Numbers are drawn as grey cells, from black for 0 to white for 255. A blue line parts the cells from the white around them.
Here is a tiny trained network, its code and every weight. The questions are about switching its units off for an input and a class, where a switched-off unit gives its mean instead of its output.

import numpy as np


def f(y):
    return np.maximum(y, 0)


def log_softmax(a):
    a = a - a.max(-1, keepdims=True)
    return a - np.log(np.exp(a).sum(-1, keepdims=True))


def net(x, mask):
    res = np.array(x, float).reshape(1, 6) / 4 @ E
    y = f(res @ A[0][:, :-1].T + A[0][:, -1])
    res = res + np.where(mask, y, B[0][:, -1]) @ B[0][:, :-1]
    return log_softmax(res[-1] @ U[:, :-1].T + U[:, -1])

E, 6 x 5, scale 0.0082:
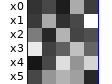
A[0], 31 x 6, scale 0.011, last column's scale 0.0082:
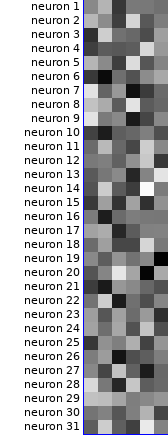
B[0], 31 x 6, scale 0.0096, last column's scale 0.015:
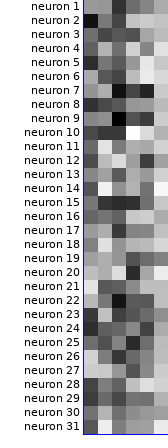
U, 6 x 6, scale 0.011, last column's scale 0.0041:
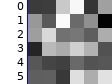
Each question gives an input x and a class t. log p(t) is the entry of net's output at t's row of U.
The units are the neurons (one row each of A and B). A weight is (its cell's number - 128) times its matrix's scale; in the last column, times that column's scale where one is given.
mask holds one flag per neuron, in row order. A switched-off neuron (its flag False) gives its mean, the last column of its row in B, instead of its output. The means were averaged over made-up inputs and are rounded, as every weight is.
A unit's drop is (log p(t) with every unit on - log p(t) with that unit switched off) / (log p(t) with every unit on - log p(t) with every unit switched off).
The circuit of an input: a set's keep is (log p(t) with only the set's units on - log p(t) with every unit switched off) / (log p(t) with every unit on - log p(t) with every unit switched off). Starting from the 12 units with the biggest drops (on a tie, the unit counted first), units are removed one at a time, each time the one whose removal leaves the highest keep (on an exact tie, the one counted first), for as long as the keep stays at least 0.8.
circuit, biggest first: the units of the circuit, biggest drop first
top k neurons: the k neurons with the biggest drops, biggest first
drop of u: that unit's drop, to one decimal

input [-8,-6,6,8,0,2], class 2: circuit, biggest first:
[neuron 27]
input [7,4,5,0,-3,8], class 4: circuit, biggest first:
[neuron 15; neuron 25]
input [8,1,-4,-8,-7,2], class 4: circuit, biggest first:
[neuron 15; neuron 22]
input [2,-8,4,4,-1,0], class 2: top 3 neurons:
[neuron 27; neuron 20; neuron 7]
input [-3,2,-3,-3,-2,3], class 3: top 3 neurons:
[neuron 7; neuron 9; neuron 27]
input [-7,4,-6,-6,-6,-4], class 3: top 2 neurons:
[neuron 31; neuron 14]
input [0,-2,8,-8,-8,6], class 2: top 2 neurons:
[neuron 20; neuron 27]
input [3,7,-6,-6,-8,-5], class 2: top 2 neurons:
[neuron 22; neuron 26]
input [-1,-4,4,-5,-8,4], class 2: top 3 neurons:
[neuron 20; neuron 27; neuron 10]
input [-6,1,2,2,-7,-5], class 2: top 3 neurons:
[neuron 7; neuron 10; neuron 6]
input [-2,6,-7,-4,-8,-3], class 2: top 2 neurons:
[neuron 22; neuron 26]
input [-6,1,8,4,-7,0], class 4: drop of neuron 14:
0.1
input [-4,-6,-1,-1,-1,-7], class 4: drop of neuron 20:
0.0
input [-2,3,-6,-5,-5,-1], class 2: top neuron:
[neuron 22]
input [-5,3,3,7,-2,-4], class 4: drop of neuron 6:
0.2
